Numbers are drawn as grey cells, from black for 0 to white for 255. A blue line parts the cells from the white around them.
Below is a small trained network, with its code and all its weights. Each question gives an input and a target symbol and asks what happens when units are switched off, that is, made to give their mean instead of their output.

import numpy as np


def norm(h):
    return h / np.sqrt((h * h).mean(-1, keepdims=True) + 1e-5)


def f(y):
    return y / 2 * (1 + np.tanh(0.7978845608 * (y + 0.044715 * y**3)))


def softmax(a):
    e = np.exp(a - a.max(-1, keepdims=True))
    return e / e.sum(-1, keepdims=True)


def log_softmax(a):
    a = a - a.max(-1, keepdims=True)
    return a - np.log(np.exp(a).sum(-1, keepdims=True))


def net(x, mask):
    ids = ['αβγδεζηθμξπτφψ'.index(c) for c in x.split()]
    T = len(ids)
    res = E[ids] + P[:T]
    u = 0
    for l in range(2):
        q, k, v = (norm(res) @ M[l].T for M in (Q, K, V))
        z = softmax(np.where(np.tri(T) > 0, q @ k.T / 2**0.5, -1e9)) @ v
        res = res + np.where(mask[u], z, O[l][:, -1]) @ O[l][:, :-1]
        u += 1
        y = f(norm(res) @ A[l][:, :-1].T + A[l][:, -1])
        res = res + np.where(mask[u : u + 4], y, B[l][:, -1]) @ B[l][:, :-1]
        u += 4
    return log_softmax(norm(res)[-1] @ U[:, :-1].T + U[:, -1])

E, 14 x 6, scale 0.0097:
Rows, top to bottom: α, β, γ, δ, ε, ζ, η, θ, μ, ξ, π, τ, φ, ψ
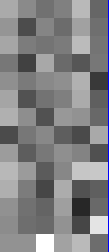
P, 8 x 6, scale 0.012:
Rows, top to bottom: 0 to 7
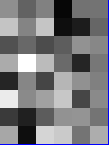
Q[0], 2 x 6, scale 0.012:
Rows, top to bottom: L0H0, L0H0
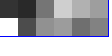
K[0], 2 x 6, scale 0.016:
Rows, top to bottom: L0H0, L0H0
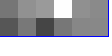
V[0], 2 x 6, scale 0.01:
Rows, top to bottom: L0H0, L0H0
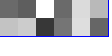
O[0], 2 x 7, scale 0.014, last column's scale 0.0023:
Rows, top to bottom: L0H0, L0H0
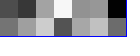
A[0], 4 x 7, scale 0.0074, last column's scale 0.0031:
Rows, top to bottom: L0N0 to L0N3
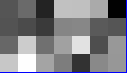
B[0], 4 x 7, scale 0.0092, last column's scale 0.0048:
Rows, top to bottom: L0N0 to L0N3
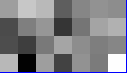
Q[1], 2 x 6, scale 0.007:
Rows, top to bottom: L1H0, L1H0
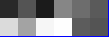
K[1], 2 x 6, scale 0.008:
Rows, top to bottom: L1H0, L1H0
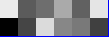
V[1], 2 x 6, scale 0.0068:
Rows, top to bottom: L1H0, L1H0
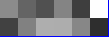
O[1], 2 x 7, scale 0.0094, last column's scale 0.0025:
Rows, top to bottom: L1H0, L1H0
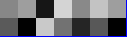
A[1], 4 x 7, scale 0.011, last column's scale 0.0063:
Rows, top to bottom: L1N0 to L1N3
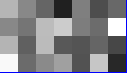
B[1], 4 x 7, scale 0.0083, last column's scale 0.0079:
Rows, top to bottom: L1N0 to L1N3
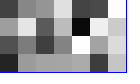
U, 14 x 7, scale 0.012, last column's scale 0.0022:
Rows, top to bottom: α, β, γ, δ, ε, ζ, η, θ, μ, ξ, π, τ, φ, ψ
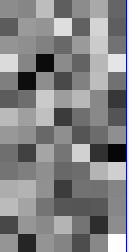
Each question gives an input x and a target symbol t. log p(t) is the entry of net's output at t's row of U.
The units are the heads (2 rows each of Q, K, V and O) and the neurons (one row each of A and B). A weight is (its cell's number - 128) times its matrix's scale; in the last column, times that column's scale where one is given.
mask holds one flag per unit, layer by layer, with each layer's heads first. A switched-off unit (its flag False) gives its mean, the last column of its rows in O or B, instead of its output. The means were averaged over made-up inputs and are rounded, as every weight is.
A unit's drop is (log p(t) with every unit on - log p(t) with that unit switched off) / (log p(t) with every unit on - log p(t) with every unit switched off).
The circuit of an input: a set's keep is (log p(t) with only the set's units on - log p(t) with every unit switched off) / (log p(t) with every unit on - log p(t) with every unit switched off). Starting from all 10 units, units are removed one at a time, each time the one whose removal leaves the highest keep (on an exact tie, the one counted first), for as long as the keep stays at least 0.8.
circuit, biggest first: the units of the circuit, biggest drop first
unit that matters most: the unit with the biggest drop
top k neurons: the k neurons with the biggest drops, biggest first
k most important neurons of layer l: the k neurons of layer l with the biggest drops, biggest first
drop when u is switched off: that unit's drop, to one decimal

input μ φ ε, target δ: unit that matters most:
L1H0
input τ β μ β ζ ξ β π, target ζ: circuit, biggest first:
[L0H0; L1N3]
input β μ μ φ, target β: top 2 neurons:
[L1N1; L1N3]
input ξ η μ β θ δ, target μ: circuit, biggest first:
[L0N3; L1N3; L1N2]
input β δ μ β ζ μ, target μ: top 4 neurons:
[L0N3; L1N2; L1N3; L1N0]
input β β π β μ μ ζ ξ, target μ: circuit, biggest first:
[L0H0; L1N1; L1N3; L1N0]
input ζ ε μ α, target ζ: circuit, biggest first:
[L0N3; L0H0; L1N3]
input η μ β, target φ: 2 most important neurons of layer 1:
[L1N0; L1N1]
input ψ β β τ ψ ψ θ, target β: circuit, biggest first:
[L0H0; L1N1]
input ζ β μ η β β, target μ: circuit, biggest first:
[L0N3; L1N3]
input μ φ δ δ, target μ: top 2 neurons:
[L0N3; L1N2]
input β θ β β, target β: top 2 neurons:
[L1N1; L1N3]
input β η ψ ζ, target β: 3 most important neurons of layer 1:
[L1N1; L1N2; L1N3]
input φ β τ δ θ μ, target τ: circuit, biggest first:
[L0H0]
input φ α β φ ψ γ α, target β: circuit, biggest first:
[L0H0; L1N1]
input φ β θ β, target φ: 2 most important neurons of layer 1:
[L1N3; L1N0]
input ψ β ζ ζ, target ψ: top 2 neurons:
[L0N3; L1N1]
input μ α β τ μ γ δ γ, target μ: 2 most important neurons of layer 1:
[L1N1; L1N0]
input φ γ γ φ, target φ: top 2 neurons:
[L1N3; L0N3]
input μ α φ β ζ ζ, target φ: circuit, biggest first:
[L1N3]
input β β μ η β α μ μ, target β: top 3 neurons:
[L1N1; L1N3; L0N3]
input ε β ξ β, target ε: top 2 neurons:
[L0N3; L1N2]
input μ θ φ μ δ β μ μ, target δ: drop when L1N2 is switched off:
-0.1
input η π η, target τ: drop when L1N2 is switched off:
0.2
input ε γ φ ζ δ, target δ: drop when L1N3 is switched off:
0.1
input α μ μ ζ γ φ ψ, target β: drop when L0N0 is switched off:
0.0
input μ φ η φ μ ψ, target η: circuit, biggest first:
[L0H0]
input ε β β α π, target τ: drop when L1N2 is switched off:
0.1
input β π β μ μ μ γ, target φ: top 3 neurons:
[L1N0; L1N1; L0N3]
